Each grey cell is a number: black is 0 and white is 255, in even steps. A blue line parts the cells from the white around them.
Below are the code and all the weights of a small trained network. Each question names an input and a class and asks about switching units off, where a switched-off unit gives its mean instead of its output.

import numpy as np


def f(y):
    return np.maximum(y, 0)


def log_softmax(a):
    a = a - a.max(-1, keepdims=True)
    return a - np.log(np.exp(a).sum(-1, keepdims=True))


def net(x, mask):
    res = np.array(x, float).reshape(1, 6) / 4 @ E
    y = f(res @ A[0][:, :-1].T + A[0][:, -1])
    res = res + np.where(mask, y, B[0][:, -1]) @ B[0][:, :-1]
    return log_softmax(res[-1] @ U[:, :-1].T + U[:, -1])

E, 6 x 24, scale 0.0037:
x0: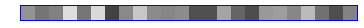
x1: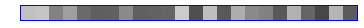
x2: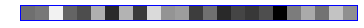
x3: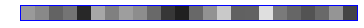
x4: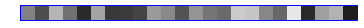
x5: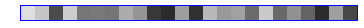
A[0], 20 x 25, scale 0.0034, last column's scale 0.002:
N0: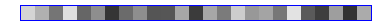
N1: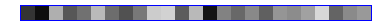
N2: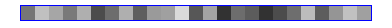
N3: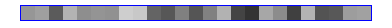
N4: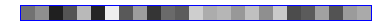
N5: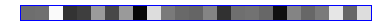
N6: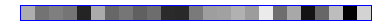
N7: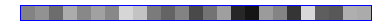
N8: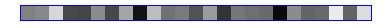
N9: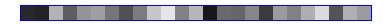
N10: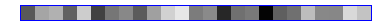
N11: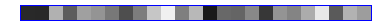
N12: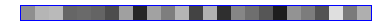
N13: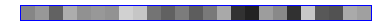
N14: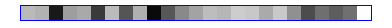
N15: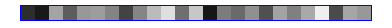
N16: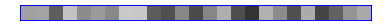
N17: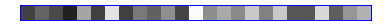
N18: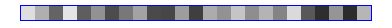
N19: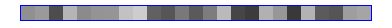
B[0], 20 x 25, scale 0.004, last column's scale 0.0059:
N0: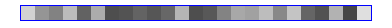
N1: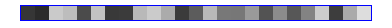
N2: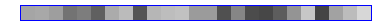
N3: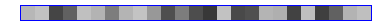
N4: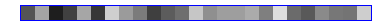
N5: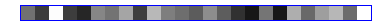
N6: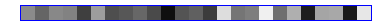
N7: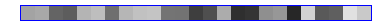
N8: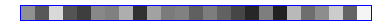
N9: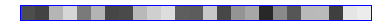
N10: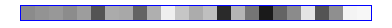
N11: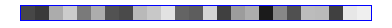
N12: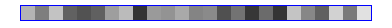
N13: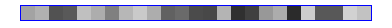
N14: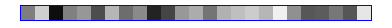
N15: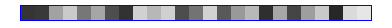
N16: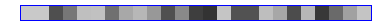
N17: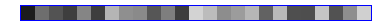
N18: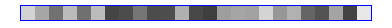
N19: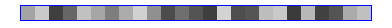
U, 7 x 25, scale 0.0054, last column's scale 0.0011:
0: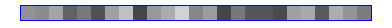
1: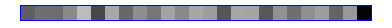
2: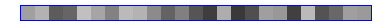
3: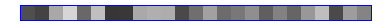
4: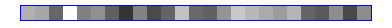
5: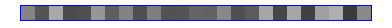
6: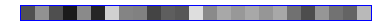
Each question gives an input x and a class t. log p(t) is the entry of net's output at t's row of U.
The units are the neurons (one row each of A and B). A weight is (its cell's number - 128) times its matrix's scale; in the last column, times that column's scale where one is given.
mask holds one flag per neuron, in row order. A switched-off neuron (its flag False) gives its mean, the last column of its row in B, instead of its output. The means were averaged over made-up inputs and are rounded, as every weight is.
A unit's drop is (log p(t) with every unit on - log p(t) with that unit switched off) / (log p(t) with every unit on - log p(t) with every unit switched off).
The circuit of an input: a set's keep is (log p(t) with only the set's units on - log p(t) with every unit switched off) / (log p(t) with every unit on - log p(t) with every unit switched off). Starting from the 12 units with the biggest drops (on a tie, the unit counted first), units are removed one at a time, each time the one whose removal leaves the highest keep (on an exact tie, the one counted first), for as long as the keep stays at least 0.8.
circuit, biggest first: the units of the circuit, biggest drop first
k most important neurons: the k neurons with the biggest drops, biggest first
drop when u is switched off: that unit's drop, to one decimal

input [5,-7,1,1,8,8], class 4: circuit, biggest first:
[N18; N0]
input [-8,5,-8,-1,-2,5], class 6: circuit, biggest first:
[N4]
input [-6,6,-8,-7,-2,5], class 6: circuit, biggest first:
[N4; N14]
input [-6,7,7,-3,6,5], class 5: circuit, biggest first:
[N6; N5]
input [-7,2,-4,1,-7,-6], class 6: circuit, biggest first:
[N4; N17]
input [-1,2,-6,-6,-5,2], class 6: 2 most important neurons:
[N4; N14]
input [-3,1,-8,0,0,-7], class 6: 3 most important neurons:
[N4; N17; N14]
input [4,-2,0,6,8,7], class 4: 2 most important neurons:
[N18; N0]
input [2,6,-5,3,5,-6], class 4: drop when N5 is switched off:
0.2
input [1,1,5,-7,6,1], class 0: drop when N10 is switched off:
0.1
